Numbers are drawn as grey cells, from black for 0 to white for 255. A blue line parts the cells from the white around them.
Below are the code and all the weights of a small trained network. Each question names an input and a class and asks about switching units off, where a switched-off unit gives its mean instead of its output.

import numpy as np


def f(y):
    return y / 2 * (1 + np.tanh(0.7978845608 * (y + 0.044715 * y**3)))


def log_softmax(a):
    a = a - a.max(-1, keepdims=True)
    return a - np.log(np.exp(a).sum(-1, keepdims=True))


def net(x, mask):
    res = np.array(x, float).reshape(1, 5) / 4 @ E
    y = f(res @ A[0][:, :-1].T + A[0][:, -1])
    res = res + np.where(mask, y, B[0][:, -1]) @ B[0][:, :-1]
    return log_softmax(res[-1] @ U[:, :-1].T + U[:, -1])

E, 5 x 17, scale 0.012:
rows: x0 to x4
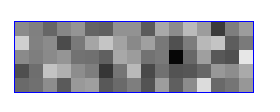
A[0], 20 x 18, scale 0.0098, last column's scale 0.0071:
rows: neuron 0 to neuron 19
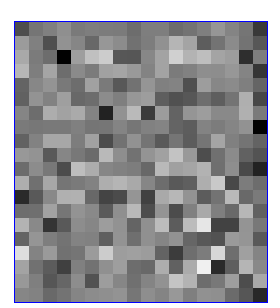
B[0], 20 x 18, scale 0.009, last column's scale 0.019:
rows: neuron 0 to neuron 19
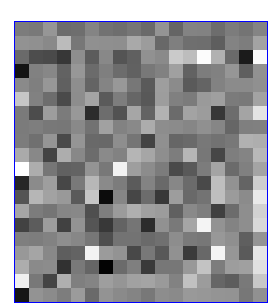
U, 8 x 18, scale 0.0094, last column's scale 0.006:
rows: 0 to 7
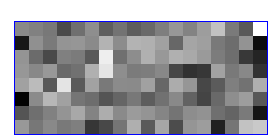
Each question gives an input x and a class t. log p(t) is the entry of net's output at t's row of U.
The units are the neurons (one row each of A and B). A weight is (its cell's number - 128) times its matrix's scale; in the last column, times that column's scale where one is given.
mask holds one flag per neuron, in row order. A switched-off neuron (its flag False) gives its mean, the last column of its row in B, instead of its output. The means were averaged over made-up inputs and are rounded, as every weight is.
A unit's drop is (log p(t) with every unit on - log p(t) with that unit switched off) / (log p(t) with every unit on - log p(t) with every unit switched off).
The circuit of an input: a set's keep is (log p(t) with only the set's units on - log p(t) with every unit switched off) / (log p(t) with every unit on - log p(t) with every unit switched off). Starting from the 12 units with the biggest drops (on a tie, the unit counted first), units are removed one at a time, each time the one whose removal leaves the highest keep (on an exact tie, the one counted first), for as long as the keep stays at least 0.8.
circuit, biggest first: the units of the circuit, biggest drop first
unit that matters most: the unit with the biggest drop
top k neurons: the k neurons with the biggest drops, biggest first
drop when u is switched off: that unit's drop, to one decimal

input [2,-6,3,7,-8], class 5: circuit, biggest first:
[neuron 12]
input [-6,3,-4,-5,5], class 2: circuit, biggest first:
[neuron 12; neuron 2]
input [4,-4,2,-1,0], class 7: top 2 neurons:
[neuron 16; neuron 11]
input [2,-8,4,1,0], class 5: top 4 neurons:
[neuron 12; neuron 18; neuron 17; neuron 9]
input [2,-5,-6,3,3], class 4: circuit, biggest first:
[neuron 14; neuron 2; neuron 17]
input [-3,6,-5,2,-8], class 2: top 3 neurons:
[neuron 12; neuron 17; neuron 9]
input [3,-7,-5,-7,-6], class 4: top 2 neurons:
[neuron 12; neuron 1]
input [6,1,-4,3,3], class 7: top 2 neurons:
[neuron 16; neuron 11]
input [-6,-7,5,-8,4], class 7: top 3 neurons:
[neuron 16; neuron 2; neuron 12]
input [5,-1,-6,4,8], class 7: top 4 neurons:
[neuron 16; neuron 6; neuron 11; neuron 13]
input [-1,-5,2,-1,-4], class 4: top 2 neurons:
[neuron 14; neuron 2]
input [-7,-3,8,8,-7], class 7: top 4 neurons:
[neuron 6; neuron 5; neuron 8; neuron 13]
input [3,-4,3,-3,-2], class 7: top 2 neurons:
[neuron 16; neuron 2]
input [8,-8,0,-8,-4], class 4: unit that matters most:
neuron 6
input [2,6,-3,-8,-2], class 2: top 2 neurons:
[neuron 18; neuron 9]
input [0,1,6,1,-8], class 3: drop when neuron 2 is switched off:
0.2
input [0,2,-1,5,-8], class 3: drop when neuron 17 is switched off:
0.1
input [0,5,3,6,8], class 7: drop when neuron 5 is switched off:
0.0
